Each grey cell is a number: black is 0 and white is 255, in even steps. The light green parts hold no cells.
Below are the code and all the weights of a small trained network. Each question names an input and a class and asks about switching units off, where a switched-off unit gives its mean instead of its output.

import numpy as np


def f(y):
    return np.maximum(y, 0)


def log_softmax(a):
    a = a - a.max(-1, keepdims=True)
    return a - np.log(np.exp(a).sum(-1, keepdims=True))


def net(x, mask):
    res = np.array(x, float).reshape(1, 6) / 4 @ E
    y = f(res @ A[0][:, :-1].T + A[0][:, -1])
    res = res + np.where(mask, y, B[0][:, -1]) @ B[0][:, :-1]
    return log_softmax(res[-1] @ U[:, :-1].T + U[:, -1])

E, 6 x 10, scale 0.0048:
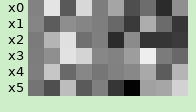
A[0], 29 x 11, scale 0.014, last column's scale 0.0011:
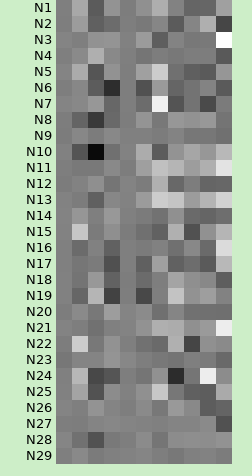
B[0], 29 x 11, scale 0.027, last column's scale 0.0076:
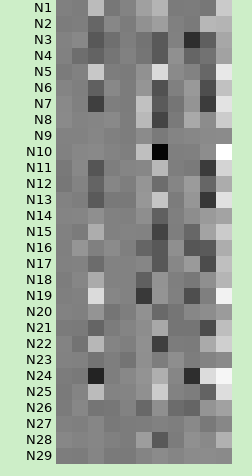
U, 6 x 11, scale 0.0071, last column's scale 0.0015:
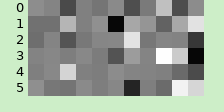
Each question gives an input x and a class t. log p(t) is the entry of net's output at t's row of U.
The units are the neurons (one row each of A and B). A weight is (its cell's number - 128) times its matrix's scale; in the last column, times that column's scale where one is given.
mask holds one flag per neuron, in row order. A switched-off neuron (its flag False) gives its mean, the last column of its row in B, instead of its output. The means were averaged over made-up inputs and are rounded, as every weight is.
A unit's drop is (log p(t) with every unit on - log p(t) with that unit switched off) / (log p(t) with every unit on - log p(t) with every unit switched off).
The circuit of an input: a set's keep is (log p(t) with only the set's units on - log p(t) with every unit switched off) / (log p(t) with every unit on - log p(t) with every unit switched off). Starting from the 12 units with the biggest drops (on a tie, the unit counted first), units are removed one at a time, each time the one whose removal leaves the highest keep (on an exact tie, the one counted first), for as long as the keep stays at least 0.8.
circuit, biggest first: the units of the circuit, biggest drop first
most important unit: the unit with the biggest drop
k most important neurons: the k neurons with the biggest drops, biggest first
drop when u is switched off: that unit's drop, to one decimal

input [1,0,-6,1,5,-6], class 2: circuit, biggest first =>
[N13]
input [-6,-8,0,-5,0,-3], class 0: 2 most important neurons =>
[N6; N7]
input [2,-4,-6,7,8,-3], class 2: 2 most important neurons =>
[N13; N11]
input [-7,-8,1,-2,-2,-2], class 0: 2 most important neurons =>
[N7; N6]
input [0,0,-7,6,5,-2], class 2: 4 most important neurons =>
[N13; N11; N7; N21]
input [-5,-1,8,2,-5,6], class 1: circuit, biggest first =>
[N19; N10]
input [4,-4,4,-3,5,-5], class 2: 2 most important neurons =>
[N24; N10]
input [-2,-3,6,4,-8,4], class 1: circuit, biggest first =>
[N19; N10; N8]
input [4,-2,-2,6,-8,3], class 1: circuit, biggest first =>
[N10; N7; N8]
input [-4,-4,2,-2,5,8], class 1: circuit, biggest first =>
[N19; N10]
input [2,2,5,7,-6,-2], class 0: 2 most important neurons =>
[N19; N7]
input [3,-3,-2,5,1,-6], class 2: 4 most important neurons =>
[N10; N13; N11; N19]
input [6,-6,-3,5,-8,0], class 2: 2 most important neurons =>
[N10; N19]
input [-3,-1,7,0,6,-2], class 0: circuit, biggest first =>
[N7]
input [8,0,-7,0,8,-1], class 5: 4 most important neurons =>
[N24; N10; N22; N15]
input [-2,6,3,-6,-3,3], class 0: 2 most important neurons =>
[N6; N5]
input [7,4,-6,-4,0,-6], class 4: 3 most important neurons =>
[N5; N25; N1]
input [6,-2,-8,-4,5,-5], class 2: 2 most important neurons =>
[N24; N13]
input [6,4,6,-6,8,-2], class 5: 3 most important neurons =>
[N24; N22; N15]
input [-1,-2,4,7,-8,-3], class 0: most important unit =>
N7
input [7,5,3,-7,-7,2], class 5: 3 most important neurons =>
[N13; N7; N11]
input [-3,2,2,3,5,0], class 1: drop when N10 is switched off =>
0.3
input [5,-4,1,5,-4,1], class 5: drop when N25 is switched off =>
0.3
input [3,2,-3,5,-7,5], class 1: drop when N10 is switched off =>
0.2
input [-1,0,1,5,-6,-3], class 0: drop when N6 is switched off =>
-0.1
